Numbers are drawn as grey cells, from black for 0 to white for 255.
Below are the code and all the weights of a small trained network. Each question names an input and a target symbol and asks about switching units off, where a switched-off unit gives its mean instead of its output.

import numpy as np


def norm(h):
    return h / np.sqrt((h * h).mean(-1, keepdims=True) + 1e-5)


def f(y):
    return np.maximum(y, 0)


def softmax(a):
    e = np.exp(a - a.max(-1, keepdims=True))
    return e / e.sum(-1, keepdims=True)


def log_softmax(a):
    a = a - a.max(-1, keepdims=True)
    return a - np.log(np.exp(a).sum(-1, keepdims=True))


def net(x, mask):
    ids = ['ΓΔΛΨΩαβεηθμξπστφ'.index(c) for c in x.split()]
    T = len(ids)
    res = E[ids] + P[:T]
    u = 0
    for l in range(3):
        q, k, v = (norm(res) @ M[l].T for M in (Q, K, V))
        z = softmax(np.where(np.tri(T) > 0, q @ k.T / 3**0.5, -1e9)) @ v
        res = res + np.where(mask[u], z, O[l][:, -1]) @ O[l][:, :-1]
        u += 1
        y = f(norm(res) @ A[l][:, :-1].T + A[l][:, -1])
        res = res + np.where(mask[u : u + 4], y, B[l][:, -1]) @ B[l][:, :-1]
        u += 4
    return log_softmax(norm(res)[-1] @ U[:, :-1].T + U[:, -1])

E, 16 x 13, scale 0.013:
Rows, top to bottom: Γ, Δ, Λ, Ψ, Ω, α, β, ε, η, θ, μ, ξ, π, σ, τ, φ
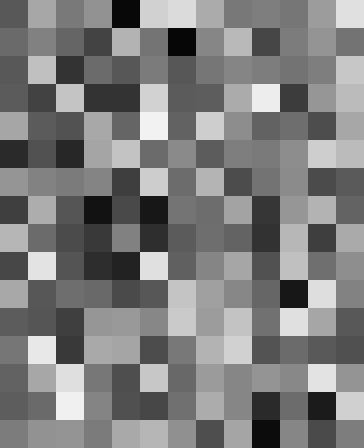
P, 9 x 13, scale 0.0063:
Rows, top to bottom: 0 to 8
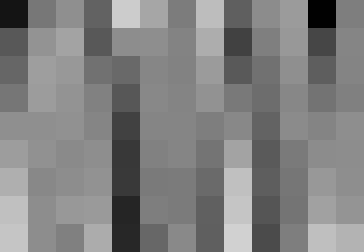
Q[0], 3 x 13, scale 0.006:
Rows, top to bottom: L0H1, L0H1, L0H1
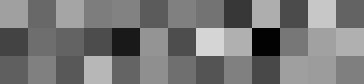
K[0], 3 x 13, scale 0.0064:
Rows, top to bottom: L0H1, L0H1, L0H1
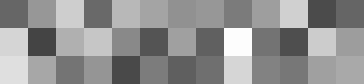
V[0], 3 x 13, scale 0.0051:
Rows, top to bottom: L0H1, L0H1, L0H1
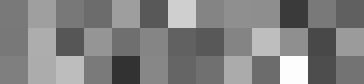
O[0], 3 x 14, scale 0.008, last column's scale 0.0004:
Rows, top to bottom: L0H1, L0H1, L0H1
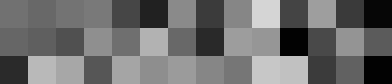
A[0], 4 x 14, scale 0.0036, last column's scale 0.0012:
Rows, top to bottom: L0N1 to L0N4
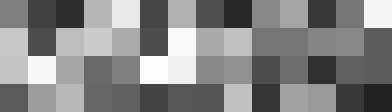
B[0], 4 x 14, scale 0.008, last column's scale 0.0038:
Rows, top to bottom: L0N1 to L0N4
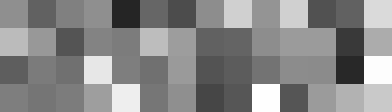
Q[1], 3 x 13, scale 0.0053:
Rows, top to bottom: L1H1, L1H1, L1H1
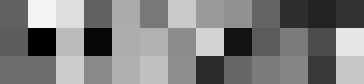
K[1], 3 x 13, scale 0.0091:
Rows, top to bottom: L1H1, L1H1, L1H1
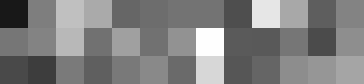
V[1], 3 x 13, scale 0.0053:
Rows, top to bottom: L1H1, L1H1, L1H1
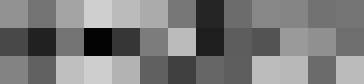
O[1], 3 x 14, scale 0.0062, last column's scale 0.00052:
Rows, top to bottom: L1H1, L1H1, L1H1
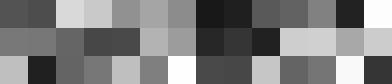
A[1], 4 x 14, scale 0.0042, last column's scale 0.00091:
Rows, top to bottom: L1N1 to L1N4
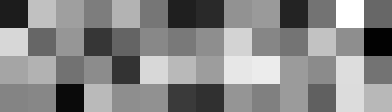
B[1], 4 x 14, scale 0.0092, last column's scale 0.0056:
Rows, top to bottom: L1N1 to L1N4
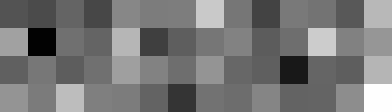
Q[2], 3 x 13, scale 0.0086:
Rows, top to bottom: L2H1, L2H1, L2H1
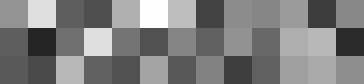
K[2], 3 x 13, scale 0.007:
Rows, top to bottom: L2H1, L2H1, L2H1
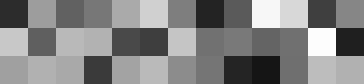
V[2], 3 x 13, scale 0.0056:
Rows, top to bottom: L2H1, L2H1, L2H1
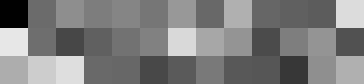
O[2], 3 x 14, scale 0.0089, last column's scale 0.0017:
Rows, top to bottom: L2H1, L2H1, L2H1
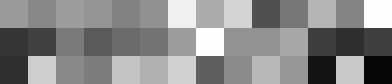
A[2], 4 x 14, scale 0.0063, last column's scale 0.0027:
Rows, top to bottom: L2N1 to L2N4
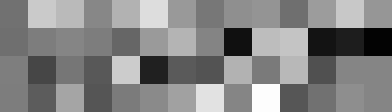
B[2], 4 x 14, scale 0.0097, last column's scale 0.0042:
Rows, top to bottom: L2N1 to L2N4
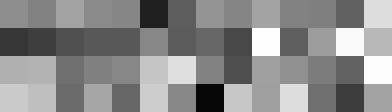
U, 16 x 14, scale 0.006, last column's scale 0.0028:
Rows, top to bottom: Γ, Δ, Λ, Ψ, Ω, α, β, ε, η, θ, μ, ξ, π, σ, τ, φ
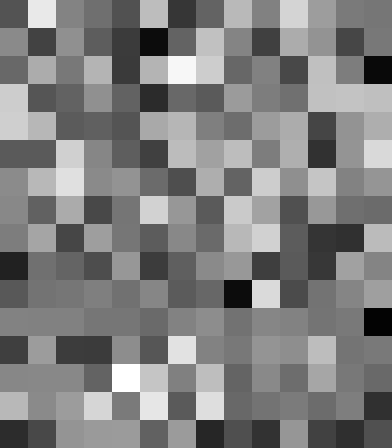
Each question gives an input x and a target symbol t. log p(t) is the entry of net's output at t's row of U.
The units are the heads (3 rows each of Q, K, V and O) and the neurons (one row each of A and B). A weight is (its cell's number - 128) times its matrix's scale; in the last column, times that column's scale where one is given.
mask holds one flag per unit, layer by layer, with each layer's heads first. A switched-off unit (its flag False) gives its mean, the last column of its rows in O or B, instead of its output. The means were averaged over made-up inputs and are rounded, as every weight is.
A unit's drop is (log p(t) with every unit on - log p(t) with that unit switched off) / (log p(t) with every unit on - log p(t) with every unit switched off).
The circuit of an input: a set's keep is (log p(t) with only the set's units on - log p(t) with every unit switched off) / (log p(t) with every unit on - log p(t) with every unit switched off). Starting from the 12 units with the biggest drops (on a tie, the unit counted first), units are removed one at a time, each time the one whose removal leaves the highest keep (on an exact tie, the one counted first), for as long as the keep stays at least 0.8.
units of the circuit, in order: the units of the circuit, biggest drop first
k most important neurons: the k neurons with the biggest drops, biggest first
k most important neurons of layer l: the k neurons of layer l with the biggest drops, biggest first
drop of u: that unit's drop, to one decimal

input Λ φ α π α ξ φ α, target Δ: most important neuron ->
L0N3
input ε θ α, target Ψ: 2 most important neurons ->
L0N4, L1N4
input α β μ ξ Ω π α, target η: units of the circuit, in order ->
L2H1, L1H1, L2N4
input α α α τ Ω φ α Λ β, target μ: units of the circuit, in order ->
L2H1, L2N2
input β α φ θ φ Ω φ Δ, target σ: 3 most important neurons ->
L1N1, L0N4, L2N3
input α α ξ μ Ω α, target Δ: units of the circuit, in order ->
L1N4, L0H1, L2H1
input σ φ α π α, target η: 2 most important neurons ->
L0N1, L2N3
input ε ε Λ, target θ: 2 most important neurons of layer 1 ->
L1N1, L1N3
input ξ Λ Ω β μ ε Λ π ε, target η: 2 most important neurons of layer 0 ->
L0N4, L0N2
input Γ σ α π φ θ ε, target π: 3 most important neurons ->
L0N4, L1N1, L1N4
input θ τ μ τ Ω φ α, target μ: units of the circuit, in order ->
L2H1, L2N2, L1H1
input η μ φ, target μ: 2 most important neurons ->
L2N2, L0N4
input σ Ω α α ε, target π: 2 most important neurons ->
L0N4, L2N3
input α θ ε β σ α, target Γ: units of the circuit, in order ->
L0H1, L1H1, L0N1
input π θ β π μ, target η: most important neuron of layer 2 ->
L2N4
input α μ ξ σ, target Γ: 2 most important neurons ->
L2N4, L0N3
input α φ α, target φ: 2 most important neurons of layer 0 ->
L0N1, L0N3
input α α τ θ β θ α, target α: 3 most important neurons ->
L1N4, L0N1, L2N1
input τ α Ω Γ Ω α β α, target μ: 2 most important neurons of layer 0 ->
L0N1, L0N3
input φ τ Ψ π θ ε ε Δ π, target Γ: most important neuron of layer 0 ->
L0N3
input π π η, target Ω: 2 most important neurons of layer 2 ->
L2N3, L2N1
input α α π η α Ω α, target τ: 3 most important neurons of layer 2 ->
L2N3, L2N2, L2N1
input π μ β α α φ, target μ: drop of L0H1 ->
0.7
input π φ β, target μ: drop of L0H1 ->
0.0
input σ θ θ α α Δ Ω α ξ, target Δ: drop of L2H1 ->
1.0
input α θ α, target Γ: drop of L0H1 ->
0.6
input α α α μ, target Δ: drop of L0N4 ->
0.1
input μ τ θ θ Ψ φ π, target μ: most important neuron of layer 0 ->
L0N4
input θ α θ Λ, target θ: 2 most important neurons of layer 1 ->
L1N1, L1N4
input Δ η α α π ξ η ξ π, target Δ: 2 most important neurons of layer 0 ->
L0N1, L0N2
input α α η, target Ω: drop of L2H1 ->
0.4
